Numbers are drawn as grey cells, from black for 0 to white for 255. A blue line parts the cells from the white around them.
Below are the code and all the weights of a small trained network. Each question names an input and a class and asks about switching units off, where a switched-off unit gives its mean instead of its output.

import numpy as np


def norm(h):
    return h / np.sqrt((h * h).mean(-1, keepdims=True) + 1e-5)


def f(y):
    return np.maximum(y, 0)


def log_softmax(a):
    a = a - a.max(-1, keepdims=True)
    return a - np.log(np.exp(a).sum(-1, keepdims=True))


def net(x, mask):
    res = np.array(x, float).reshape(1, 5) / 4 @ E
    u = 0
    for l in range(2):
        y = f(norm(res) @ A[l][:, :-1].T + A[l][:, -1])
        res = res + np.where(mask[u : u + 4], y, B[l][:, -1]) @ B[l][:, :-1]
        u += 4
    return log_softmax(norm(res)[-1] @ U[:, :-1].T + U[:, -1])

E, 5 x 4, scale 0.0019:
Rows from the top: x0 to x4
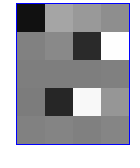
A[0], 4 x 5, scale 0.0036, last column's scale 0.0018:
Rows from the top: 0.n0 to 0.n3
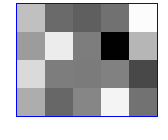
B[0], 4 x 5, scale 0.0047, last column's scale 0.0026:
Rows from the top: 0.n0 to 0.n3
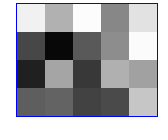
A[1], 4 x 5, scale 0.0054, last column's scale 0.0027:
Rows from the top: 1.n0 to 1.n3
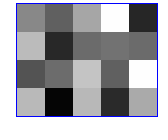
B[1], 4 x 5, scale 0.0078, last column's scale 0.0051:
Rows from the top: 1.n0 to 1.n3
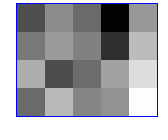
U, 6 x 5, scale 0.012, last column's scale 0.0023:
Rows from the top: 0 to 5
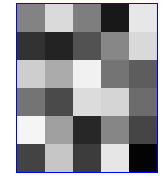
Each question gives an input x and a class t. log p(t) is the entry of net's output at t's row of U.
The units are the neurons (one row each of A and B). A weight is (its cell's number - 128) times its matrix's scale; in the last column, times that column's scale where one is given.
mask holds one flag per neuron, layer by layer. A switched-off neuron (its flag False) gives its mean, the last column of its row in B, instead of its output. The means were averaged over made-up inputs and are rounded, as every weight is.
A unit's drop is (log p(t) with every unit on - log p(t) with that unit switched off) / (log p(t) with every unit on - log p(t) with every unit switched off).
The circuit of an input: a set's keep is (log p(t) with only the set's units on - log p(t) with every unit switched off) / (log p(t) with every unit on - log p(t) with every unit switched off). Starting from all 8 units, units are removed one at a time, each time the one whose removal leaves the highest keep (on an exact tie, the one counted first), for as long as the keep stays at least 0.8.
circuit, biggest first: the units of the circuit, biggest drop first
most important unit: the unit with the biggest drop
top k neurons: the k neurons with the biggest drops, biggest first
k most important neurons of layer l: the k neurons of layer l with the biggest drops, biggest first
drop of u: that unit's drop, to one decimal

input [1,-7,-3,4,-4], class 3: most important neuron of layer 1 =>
1.n2
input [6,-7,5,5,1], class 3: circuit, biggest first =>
1.n2, 1.n1
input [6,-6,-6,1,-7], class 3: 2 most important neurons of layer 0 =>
0.n3, 0.n2
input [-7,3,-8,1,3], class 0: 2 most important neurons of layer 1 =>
1.n2, 1.n1
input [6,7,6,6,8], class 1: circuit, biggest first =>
1.n0, 1.n3
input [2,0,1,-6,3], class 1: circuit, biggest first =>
0.n1, 1.n3
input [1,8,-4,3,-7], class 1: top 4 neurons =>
1.n3, 0.n3, 0.n0, 1.n1
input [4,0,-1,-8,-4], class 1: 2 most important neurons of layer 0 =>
0.n1, 0.n0
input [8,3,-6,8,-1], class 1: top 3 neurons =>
1.n0, 0.n0, 1.n3
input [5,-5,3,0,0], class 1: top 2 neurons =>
0.n0, 0.n1
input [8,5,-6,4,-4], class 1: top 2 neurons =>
1.n3, 1.n0
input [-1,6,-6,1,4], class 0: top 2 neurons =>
1.n2, 1.n0
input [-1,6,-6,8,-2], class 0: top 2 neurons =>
1.n0, 0.n1
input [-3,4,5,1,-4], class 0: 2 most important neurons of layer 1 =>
1.n2, 1.n1
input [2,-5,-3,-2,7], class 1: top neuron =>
0.n1
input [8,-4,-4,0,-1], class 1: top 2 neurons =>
0.n0, 1.n3
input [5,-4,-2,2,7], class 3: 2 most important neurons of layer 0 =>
0.n3, 0.n2
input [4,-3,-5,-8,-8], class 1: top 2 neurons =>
0.n1, 1.n3
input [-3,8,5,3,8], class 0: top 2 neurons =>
1.n0, 1.n2
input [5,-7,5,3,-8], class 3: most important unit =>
1.n2
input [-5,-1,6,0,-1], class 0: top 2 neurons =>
0.n2, 1.n2
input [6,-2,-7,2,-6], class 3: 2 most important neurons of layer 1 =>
1.n0, 1.n1
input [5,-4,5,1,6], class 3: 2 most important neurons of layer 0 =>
0.n3, 0.n2
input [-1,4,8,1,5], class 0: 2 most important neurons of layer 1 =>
1.n2, 1.n1
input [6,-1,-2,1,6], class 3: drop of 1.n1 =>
0.2
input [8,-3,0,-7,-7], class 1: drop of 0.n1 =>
0.2
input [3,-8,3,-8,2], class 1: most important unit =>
0.n1
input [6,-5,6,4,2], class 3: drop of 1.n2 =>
0.3
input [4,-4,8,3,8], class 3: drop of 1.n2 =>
0.2
